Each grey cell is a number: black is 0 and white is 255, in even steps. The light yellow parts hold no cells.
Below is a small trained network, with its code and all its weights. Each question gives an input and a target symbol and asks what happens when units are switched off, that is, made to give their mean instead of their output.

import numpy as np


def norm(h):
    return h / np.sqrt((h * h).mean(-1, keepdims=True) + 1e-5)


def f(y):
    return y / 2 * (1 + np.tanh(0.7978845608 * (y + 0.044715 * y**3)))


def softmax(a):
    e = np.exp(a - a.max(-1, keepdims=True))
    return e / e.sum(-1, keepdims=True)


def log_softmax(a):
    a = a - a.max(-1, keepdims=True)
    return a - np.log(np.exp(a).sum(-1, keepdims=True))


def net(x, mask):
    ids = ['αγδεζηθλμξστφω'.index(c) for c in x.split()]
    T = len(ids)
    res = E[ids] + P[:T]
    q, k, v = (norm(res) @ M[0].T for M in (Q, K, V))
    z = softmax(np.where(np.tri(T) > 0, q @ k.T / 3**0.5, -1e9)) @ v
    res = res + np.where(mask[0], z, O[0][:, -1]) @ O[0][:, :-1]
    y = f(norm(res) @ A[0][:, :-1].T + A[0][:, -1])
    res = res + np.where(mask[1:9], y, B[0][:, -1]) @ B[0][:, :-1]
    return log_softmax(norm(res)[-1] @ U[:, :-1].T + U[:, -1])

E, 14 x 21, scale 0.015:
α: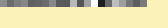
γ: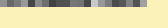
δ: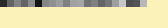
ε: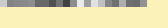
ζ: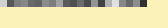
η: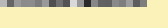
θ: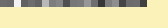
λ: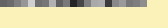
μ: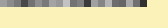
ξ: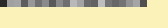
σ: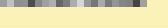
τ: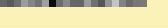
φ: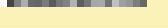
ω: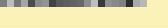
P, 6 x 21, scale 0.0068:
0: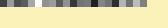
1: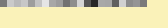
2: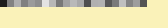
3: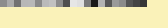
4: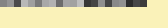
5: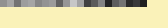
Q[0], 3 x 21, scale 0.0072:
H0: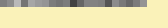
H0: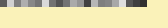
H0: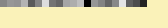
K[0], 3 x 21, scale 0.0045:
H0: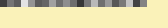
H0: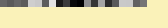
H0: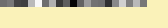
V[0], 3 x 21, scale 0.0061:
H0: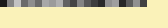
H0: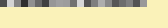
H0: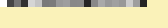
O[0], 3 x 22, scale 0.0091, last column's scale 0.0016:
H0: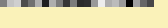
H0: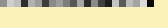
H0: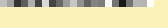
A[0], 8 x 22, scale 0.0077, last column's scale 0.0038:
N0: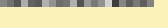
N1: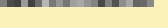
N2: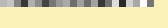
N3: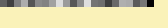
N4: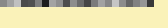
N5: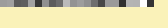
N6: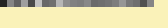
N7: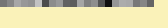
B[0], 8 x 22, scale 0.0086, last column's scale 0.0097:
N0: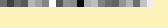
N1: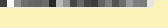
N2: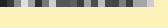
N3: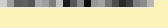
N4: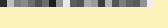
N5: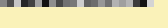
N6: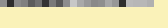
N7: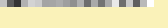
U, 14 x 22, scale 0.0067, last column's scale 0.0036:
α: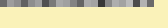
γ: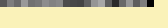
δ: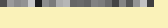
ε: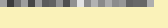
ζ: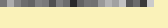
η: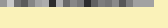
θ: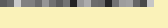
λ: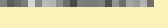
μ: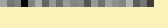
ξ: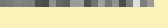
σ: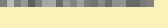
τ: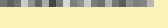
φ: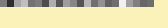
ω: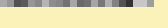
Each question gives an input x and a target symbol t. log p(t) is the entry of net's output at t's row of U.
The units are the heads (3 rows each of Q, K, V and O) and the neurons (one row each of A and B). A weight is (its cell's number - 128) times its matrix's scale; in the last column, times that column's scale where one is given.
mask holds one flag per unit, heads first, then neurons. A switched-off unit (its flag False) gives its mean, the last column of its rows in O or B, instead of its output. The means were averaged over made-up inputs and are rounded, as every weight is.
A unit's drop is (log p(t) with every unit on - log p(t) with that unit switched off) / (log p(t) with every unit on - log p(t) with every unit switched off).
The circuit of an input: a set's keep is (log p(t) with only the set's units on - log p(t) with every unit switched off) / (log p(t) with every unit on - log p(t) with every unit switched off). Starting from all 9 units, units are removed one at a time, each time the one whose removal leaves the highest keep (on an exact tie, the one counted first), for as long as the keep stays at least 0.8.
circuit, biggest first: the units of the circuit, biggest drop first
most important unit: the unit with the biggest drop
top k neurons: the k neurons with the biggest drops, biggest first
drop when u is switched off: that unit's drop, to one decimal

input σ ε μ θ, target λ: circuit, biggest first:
(H0, N7, N2)
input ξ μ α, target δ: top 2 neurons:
(N2, N4)
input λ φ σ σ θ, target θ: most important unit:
N7
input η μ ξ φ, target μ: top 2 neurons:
(N5, N0)
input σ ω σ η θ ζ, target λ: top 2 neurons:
(N7, N2)
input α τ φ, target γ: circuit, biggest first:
(H0, N3, N1)
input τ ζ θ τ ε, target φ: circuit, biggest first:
(H0, N0)
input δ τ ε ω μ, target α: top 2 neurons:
(N4, N7)
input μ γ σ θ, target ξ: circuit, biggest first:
(H0, N2, N5)
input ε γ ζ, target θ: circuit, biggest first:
(H0, N5, N2)
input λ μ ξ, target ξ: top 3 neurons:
(N4, N7, N0)
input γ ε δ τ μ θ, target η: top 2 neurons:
(N3, N1)
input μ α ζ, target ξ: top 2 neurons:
(N2, N5)
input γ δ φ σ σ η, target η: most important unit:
N1
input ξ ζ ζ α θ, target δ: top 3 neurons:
(N2, N4, N5)
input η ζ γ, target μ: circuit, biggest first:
(H0, N5, N0)
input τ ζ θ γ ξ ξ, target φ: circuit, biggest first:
(H0, N0)
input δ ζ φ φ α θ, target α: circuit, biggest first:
(H0, N4, N7)
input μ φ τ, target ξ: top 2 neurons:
(N2, N5)
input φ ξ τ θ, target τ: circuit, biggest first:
(H0)
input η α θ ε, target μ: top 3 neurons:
(N5, N0, N2)
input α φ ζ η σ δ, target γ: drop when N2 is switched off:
0.0
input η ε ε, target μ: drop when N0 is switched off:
0.2
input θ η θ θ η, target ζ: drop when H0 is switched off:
0.7
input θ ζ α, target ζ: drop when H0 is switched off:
0.7
